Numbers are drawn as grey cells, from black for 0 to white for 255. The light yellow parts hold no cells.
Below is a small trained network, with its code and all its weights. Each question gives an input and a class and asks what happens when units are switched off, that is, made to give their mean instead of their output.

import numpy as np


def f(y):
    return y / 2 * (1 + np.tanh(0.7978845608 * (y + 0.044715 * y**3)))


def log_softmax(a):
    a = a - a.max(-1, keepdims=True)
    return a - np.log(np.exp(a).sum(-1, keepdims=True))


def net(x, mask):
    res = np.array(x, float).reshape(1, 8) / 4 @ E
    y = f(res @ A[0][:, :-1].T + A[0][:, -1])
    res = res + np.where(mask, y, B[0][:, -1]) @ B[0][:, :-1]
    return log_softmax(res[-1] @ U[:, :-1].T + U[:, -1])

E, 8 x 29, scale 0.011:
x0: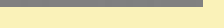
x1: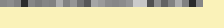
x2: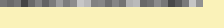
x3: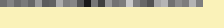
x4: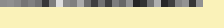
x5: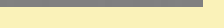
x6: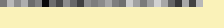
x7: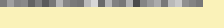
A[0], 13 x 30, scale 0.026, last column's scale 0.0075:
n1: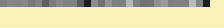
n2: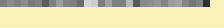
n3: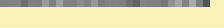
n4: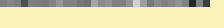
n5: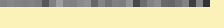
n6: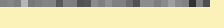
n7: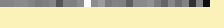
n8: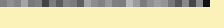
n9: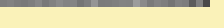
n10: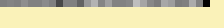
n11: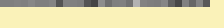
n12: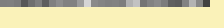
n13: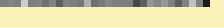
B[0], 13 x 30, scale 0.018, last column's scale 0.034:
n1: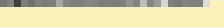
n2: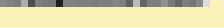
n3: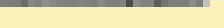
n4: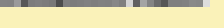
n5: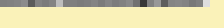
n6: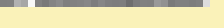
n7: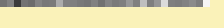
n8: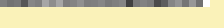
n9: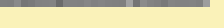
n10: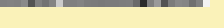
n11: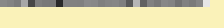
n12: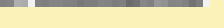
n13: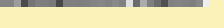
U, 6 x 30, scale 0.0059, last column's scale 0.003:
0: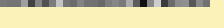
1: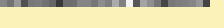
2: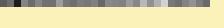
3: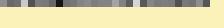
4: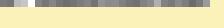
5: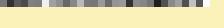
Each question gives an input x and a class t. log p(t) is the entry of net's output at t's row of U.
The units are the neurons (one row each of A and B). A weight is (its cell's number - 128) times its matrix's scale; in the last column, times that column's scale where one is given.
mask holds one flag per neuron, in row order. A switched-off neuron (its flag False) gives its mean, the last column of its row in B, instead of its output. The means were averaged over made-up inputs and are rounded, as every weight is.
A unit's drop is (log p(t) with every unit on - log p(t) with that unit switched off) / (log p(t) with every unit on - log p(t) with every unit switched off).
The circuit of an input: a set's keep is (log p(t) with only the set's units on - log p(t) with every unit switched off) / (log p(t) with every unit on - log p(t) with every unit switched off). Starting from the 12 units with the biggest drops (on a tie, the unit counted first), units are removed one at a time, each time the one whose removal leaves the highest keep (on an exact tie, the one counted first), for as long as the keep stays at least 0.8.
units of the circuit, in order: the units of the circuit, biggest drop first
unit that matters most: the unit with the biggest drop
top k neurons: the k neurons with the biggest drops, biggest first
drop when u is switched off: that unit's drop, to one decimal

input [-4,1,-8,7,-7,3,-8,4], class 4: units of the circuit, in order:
[n6]
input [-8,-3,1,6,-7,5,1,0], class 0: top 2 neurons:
[n10, n7]
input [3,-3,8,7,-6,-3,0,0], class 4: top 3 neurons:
[n12, n7, n5]
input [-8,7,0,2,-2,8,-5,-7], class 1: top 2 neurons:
[n4, n2]
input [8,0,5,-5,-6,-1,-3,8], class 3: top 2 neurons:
[n2, n5]
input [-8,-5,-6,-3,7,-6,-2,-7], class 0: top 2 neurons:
[n5, n2]
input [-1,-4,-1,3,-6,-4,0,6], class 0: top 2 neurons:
[n10, n11]
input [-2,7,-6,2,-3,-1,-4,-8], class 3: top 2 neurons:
[n11, n13]
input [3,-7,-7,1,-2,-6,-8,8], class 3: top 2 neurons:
[n2, n8]
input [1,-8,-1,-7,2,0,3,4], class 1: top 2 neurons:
[n13, n1]
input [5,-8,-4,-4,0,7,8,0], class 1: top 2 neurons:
[n13, n3]
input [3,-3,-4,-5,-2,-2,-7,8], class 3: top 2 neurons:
[n2, n8]
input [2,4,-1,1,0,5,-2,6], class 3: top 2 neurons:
[n2, n13]
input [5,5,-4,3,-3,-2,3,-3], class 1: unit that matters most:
n4
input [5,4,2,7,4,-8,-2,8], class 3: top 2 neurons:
[n2, n7]
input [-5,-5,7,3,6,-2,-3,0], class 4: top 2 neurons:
[n12, n10]
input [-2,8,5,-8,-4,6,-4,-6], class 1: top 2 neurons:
[n4, n1]
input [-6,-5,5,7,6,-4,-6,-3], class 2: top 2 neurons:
[n10, n8]
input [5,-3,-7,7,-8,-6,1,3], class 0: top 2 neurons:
[n10, n7]
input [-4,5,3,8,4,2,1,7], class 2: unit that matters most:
n1
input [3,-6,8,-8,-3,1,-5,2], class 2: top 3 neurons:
[n7, n6, n4]
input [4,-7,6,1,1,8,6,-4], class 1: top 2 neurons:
[n13, n6]
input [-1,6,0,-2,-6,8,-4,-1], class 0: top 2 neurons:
[n10, n13]
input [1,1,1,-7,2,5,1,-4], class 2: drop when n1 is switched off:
0.0
